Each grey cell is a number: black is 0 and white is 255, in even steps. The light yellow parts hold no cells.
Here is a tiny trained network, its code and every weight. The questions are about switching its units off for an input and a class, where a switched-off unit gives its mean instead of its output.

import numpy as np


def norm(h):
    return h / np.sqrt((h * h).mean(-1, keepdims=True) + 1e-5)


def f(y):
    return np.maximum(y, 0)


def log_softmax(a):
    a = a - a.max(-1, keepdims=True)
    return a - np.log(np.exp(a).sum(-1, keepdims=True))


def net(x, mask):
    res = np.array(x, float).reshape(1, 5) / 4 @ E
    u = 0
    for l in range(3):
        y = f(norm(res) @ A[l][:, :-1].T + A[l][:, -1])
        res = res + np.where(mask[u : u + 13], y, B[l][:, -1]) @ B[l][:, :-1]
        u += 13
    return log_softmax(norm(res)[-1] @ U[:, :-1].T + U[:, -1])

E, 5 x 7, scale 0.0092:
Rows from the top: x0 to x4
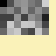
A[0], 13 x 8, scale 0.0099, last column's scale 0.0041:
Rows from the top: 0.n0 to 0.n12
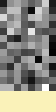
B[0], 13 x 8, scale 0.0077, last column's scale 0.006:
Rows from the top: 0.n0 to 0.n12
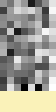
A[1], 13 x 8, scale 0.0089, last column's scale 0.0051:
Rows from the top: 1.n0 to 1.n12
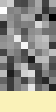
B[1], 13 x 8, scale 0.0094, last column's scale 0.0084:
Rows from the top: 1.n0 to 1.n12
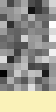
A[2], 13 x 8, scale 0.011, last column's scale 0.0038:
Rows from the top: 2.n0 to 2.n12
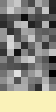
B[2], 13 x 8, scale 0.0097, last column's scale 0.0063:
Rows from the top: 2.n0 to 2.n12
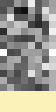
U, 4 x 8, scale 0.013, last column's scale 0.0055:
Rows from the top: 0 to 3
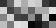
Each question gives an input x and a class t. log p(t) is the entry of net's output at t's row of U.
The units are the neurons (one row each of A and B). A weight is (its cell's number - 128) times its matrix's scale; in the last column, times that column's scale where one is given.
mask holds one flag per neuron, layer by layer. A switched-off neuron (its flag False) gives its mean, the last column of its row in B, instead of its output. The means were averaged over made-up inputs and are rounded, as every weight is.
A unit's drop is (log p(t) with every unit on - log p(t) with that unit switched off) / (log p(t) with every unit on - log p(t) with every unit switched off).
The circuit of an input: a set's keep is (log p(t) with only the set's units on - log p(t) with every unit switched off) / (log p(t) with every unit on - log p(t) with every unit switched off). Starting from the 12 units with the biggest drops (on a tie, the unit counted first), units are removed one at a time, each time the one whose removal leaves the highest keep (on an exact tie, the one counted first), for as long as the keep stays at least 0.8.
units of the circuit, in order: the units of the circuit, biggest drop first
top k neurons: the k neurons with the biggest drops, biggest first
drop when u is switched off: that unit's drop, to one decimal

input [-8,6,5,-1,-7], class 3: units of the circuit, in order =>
[1.n1]
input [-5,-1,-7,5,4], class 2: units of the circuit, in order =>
[0.n12 2.n1]
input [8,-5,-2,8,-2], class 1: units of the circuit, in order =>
[0.n4 2.n7]
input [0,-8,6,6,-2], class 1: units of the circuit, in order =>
[0.n4 2.n7]
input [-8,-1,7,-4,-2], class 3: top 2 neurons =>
[1.n1 1.n0]
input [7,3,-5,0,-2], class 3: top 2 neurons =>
[0.n0 2.n3]
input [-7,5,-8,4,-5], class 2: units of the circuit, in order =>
[0.n12 1.n3]
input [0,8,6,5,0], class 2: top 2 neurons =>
[2.n2 1.n5]
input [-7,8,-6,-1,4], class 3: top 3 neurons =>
[1.n0 1.n1 0.n4]
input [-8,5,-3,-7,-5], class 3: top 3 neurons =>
[1.n1 0.n4 1.n0]
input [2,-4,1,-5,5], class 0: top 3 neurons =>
[0.n1 0.n3 0.n4]
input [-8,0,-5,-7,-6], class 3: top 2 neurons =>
[1.n1 0.n4]
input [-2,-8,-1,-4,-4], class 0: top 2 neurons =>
[0.n5 0.n4]
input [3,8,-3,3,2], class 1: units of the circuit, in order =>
[2.n7]
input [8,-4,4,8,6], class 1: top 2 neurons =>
[0.n4 2.n7]
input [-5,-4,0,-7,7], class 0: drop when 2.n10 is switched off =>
0.1
